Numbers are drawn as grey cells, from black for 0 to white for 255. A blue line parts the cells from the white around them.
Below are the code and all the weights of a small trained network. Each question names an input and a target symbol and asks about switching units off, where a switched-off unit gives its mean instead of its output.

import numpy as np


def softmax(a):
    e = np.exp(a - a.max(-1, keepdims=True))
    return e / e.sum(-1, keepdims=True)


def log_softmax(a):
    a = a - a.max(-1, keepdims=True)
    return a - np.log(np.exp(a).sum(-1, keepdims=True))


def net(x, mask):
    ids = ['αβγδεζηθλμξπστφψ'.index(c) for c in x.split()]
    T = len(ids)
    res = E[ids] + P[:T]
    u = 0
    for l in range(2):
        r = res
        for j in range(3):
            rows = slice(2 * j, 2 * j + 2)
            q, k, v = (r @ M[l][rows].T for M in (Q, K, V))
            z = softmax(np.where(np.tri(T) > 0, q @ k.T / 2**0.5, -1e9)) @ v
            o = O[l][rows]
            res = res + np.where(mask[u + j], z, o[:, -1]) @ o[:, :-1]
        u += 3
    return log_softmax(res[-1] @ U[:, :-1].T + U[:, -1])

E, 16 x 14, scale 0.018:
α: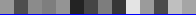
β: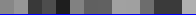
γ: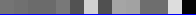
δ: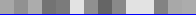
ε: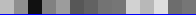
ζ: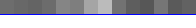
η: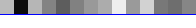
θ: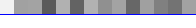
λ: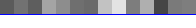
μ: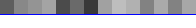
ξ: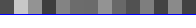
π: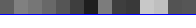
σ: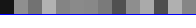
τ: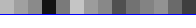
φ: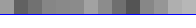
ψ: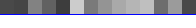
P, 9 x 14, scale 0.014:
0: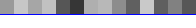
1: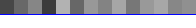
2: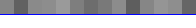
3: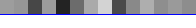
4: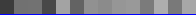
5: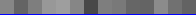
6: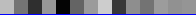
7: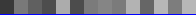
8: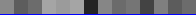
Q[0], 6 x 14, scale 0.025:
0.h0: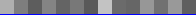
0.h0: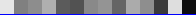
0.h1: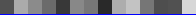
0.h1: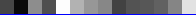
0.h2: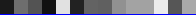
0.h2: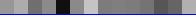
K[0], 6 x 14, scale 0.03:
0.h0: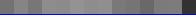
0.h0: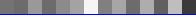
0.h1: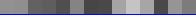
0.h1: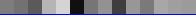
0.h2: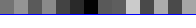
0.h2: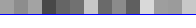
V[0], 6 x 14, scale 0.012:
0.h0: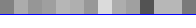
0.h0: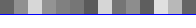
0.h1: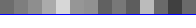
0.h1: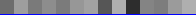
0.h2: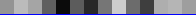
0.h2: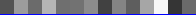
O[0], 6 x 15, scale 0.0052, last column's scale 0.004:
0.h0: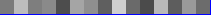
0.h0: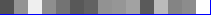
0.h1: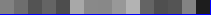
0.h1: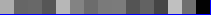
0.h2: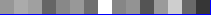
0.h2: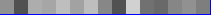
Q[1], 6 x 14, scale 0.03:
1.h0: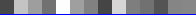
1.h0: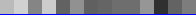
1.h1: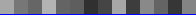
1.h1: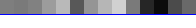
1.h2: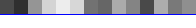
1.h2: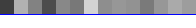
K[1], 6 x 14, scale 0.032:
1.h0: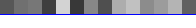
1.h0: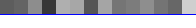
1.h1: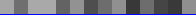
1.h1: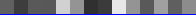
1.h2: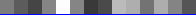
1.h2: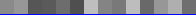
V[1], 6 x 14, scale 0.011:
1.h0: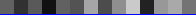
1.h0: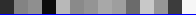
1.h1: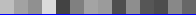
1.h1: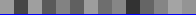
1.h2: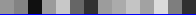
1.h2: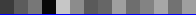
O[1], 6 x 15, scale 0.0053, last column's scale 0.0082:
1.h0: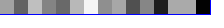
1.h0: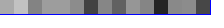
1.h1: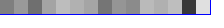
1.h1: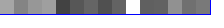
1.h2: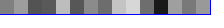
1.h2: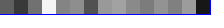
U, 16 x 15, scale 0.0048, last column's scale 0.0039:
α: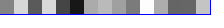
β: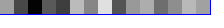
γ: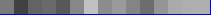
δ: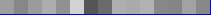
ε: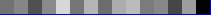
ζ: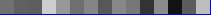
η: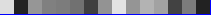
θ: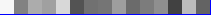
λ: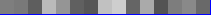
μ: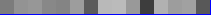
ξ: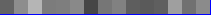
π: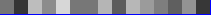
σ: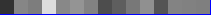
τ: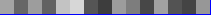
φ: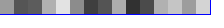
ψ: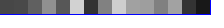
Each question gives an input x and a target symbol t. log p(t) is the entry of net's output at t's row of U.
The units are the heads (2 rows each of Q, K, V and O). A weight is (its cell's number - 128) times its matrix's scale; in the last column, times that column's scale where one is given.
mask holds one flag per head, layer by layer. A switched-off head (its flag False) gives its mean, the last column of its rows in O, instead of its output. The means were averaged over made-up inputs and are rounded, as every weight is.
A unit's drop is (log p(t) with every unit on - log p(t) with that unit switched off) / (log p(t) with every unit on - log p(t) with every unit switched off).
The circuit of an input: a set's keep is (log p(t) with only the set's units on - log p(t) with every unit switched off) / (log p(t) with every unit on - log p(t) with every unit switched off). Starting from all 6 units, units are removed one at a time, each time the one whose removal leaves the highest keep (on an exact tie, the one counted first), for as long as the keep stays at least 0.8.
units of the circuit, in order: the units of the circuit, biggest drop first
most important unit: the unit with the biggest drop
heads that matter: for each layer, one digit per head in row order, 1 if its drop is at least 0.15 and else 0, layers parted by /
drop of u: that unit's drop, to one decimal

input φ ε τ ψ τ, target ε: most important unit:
0.h2
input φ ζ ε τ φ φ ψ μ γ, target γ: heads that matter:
000 / 100
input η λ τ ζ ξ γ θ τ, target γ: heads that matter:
000 / 100
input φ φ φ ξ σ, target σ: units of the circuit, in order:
[0.h2 1.h0]
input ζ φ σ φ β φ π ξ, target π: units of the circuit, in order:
[0.h2 0.h0]
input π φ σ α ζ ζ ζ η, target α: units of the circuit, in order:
[0.h2 0.h1]
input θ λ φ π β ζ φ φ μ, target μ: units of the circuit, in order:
[0.h2 0.h0]
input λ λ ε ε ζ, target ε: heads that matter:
000 / 001
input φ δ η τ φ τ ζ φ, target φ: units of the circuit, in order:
[1.h2 0.h1]
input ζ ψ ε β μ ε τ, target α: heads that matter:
010 / 000
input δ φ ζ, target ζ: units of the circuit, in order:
[1.h1 1.h0]
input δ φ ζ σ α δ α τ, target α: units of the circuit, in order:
[0.h1 0.h2]
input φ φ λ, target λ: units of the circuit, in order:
[1.h0 1.h2]
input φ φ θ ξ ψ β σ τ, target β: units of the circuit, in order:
[0.h0]
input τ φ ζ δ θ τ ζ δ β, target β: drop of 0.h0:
1.1
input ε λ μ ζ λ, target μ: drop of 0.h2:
0.7
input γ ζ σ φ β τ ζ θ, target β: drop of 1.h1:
0.0
